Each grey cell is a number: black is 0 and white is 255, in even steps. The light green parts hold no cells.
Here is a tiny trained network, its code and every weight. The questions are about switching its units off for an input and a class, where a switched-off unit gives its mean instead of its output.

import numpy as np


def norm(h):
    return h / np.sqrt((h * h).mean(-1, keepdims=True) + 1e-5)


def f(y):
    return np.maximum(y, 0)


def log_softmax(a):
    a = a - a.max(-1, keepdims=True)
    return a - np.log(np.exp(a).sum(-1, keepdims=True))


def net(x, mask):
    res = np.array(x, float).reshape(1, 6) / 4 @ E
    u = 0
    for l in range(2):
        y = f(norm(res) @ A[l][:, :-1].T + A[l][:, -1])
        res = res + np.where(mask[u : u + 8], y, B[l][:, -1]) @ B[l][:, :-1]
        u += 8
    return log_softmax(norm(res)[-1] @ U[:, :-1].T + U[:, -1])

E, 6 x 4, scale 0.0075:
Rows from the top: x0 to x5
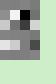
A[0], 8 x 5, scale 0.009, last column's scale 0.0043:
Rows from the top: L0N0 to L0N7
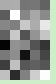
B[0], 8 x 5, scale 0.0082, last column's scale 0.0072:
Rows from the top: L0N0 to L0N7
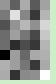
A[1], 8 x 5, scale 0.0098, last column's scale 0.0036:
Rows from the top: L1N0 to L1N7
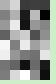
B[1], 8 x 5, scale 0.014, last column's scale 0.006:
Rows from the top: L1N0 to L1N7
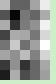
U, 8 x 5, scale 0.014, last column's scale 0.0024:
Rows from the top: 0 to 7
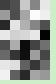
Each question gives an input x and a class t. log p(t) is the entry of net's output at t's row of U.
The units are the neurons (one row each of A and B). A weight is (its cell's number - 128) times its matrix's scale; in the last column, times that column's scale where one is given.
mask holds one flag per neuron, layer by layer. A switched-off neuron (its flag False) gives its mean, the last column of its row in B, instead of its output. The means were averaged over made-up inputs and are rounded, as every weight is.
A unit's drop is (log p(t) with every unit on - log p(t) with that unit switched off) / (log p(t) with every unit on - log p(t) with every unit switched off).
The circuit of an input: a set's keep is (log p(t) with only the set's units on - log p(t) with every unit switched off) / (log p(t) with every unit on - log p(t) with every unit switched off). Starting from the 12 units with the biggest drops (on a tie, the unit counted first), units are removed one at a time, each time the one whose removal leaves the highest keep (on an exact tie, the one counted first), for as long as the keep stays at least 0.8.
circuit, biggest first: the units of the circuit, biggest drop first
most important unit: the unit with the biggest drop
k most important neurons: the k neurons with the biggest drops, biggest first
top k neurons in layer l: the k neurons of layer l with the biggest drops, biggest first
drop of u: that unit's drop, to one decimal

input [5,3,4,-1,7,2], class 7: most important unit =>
L1N2
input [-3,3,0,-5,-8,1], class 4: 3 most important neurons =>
[L1N2 L1N6 L1N0]
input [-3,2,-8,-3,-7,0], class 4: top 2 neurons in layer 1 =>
[L1N5 L1N2]
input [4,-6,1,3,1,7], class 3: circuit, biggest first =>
[L1N4 L0N4]
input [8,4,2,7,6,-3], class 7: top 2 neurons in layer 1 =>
[L1N0 L1N2]
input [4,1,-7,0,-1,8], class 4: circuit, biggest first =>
[L0N4 L0N7]
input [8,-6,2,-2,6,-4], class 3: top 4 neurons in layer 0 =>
[L0N7 L0N1 L0N5 L0N3]
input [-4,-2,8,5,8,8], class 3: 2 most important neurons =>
[L1N5 L1N4]
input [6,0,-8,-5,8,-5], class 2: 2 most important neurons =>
[L1N3 L1N7]
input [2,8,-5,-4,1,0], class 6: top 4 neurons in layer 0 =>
[L0N6 L0N1 L0N0 L0N2]
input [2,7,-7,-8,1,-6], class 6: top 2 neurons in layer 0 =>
[L0N6 L0N1]
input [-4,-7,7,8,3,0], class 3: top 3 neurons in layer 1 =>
[L1N4 L1N2 L1N1]
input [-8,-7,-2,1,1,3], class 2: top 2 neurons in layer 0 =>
[L0N4 L0N2]
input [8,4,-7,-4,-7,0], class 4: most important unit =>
L0N4
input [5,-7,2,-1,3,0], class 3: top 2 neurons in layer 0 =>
[L0N7 L0N5]
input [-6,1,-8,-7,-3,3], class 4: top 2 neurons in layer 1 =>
[L1N5 L1N2]
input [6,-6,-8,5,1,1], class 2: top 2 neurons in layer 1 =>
[L1N2 L1N3]
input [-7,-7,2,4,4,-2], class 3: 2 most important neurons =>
[L0N7 L1N4]
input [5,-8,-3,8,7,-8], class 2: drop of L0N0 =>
0.0
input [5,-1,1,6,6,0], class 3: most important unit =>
L1N5
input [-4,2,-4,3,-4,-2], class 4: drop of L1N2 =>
0.1
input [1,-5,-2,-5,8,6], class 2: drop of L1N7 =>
0.2
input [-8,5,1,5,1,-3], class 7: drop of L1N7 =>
0.2
